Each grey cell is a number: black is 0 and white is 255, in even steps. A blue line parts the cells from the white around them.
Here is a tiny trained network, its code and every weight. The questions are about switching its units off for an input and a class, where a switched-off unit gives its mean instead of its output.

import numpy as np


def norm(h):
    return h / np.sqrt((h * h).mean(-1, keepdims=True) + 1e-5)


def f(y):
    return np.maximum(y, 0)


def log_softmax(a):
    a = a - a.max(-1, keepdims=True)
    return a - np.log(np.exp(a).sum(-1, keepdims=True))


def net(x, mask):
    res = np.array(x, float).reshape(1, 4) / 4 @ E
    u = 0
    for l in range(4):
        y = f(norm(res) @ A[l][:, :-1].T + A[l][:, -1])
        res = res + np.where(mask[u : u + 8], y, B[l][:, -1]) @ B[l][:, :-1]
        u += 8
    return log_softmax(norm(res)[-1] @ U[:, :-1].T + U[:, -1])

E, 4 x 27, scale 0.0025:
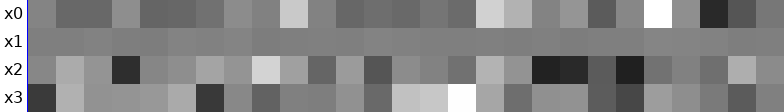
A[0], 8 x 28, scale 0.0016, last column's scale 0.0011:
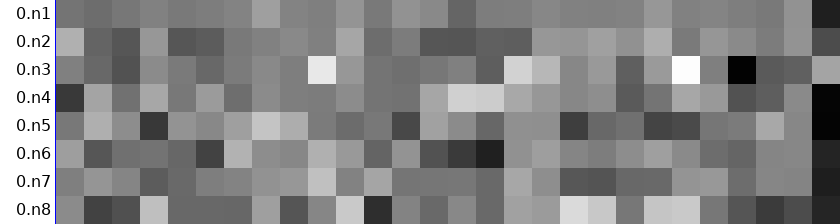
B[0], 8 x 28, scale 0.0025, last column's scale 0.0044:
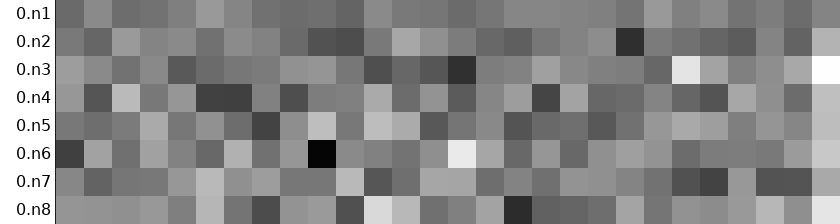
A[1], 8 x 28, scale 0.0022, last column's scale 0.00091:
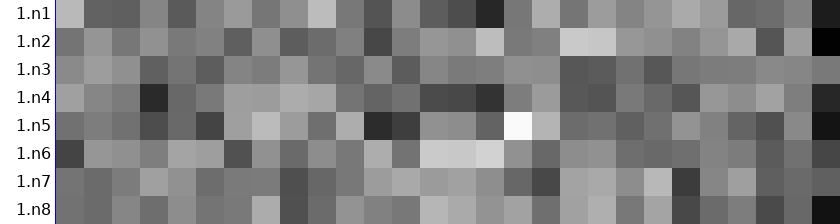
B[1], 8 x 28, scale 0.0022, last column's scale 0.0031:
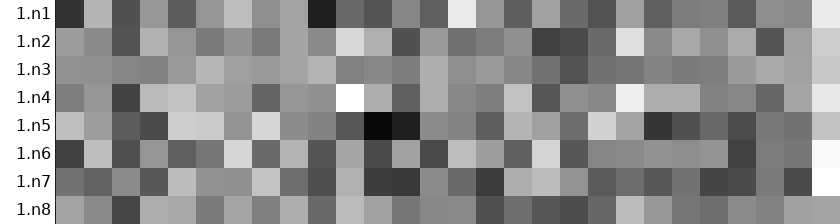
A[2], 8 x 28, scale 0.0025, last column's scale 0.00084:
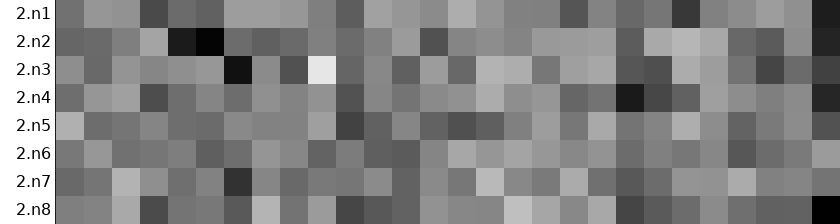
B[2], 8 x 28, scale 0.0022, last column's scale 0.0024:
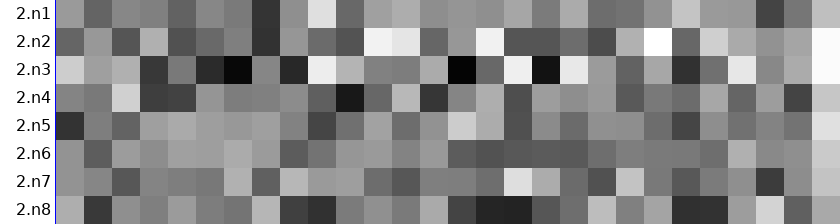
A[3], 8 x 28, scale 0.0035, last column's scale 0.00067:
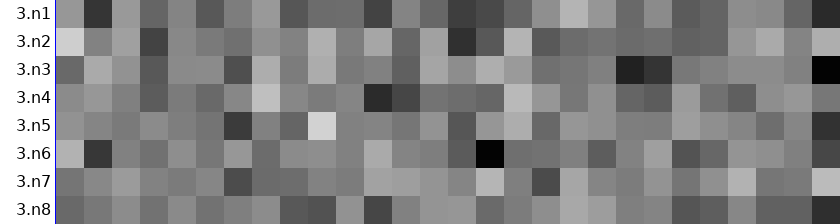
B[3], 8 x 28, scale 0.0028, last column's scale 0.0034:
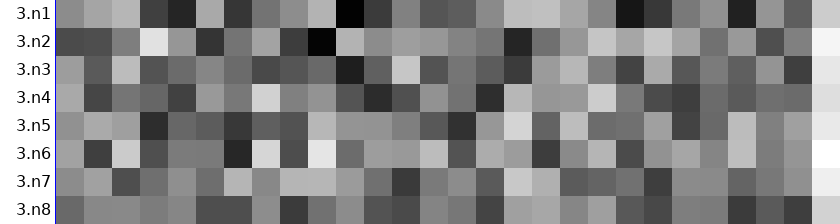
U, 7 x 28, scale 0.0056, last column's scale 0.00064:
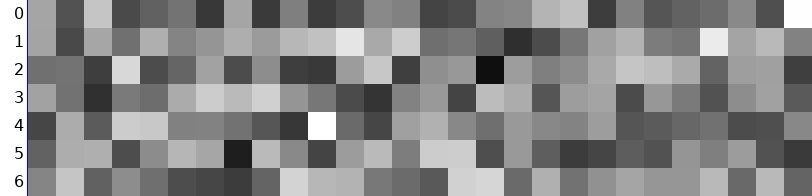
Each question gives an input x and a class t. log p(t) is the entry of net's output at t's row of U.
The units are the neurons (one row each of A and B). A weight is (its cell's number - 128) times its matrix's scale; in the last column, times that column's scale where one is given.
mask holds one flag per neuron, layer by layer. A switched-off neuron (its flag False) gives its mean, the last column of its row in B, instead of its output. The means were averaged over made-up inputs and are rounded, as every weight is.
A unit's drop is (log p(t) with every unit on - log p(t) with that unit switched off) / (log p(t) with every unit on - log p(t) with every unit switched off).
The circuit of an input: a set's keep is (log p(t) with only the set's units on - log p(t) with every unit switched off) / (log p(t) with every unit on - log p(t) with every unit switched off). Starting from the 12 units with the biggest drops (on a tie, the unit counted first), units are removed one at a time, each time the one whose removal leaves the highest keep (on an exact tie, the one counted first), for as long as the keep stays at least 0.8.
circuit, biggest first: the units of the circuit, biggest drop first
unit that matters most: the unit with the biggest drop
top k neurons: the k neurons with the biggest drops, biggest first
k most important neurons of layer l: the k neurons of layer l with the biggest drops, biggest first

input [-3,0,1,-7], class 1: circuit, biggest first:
(1.n4; 3.n6)
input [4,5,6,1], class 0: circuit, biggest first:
(3.n3)
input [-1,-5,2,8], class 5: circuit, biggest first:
(1.n6; 3.n3)
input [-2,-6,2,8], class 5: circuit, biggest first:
(1.n6; 3.n3)
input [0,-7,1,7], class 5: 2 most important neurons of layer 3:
(3.n3; 3.n2)
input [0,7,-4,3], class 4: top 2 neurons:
(0.n3; 1.n6)
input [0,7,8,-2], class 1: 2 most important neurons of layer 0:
(0.n5; 0.n3)
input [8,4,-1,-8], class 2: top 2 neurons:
(0.n8; 2.n2)
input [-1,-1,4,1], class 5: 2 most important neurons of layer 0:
(0.n3; 0.n5)
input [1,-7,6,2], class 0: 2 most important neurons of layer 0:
(0.n8; 0.n6)
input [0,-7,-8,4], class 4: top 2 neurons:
(0.n3; 1.n7)
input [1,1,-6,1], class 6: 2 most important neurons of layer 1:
(1.n1; 1.n6)
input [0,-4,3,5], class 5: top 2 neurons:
(1.n6; 0.n3)
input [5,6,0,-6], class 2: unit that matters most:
0.n8
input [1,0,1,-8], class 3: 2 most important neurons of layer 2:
(2.n2; 2.n3)
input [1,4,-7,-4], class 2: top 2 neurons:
(2.n2; 2.n3)
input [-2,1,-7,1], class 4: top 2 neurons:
(1.n2; 2.n3)
